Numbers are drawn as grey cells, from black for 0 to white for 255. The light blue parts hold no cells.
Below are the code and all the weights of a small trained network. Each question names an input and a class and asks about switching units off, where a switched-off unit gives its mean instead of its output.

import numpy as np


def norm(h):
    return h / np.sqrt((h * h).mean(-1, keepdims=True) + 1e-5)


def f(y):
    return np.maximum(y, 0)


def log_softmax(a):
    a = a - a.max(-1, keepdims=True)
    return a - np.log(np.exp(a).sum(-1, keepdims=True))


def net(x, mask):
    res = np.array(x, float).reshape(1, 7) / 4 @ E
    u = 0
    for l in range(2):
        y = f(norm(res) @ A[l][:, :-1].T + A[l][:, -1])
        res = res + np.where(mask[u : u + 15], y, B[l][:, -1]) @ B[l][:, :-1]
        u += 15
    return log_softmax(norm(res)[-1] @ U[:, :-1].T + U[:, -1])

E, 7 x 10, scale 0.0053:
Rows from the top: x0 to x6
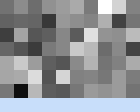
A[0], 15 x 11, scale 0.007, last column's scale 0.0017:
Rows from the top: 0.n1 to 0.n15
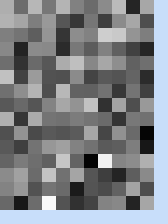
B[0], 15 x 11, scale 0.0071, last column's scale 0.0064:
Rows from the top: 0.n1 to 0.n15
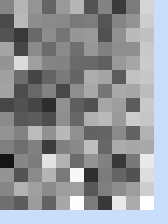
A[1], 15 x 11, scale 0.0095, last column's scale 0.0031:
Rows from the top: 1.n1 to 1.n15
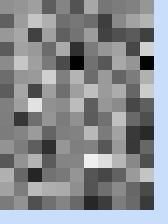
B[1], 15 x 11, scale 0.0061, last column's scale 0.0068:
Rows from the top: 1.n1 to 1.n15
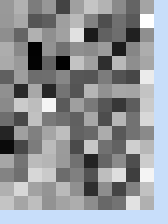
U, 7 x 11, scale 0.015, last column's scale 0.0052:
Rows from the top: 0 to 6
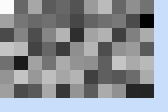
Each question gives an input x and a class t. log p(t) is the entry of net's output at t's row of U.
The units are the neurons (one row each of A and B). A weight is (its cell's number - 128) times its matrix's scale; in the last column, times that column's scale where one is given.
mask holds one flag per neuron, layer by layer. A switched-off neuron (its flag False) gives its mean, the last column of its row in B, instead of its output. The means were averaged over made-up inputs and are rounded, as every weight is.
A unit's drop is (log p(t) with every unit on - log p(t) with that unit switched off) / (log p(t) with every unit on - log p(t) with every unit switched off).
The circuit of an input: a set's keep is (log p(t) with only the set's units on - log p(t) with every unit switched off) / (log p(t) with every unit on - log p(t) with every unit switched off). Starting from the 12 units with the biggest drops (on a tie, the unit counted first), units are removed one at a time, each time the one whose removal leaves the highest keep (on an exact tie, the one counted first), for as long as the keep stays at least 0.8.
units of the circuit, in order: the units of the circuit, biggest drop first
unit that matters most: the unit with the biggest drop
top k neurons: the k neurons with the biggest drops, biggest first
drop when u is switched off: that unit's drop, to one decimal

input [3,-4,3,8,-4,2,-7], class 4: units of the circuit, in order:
1.n7
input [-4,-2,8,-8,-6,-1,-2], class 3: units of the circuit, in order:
1.n5; 0.n13
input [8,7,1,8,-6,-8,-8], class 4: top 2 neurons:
1.n7; 0.n3
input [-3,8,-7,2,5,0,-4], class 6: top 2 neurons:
0.n13; 1.n13
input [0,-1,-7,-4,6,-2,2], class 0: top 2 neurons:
0.n6; 0.n9
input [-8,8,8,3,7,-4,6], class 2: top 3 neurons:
0.n15; 0.n13; 0.n3
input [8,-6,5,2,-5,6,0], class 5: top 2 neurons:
0.n1; 0.n6
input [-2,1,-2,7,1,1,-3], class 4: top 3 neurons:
0.n8; 1.n11; 0.n14
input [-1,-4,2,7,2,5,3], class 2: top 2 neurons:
0.n8; 0.n15
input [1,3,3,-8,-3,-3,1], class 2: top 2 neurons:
0.n12; 0.n13
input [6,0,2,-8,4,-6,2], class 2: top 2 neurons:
0.n15; 0.n12
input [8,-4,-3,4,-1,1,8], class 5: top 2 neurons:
0.n1; 0.n5
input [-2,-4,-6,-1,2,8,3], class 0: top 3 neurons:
0.n6; 0.n9; 0.n12
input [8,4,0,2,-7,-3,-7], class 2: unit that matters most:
0.n12
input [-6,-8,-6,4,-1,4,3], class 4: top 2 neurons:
0.n9; 0.n6
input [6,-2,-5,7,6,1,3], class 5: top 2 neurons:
0.n1; 0.n5
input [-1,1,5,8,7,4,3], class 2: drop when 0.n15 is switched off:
0.3
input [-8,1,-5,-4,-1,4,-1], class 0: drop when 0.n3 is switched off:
0.1
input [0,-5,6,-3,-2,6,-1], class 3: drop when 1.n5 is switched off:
0.4
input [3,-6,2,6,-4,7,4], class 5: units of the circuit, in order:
0.n1
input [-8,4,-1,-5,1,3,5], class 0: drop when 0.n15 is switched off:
0.1
